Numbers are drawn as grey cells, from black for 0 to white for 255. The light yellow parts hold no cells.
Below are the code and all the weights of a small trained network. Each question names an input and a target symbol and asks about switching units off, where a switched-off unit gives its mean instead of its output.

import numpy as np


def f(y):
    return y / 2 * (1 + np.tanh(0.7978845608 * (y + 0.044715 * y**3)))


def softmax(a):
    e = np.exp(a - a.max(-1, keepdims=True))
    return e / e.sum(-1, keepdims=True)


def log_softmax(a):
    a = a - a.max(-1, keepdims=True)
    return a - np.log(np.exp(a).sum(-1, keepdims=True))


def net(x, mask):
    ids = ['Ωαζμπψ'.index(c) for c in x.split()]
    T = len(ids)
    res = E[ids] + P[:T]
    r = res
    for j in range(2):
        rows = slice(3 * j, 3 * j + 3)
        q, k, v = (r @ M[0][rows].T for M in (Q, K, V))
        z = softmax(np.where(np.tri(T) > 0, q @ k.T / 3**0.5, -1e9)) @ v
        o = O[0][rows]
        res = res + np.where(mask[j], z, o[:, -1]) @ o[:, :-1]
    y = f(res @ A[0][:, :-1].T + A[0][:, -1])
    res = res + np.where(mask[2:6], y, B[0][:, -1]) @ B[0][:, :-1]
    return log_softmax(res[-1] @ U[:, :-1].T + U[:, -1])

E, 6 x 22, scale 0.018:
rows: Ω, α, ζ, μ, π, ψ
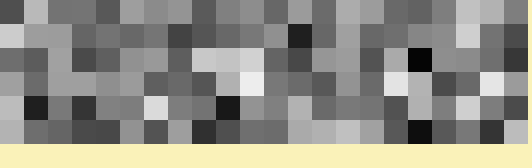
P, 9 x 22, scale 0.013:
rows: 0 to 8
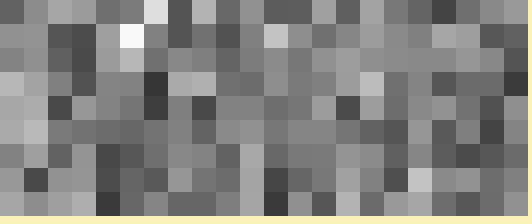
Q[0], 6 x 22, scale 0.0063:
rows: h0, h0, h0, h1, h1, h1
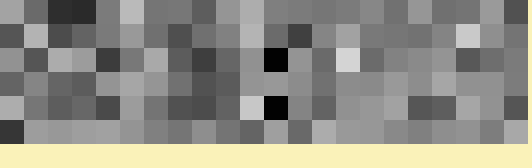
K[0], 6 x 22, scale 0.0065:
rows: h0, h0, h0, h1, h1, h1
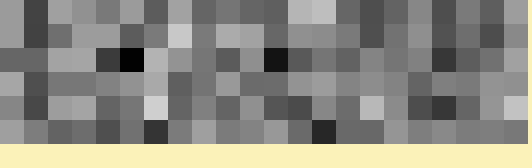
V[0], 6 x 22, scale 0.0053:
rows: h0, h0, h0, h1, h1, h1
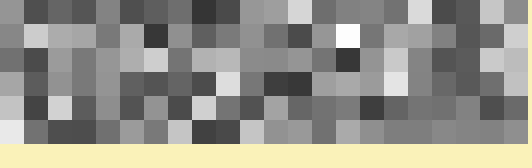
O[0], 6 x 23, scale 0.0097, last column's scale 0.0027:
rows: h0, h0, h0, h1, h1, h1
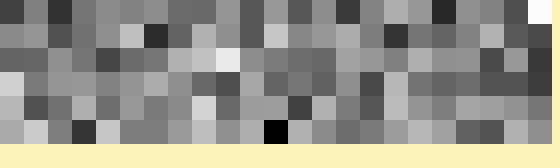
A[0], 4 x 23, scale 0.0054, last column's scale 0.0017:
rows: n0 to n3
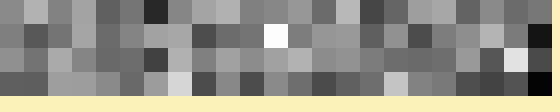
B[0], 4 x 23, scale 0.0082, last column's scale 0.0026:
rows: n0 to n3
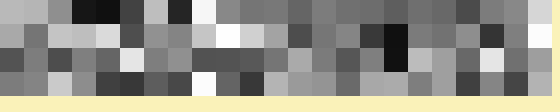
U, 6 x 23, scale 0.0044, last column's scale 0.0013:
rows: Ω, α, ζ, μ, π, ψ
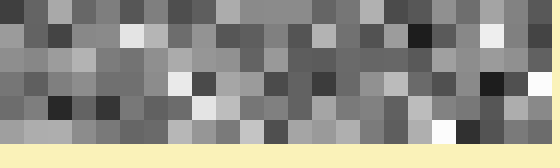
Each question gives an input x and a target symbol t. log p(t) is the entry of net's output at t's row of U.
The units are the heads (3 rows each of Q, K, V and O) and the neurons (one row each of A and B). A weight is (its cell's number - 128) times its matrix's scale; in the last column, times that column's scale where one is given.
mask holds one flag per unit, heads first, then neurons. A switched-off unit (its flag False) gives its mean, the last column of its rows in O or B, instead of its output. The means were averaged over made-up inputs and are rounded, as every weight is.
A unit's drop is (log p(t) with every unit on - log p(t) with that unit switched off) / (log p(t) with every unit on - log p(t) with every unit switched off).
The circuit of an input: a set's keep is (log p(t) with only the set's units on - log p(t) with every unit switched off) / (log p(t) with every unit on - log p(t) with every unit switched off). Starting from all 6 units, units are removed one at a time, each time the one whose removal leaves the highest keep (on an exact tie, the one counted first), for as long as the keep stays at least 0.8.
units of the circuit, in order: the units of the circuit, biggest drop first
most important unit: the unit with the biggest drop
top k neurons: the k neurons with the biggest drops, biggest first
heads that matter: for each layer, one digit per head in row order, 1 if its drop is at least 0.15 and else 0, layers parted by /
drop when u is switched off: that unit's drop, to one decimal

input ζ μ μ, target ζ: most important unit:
h1
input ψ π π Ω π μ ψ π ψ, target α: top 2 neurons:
n1; n2
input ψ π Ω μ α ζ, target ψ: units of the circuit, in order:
h1; h0
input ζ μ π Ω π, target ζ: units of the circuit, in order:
h1; n1
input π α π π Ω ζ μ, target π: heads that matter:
01
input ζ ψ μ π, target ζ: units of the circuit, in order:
n1; h1
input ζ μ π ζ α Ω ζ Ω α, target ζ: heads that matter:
01
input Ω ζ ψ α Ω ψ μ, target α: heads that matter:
10
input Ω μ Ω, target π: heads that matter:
10
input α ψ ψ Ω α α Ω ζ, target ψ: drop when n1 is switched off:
-0.1
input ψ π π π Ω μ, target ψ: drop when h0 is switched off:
0.1
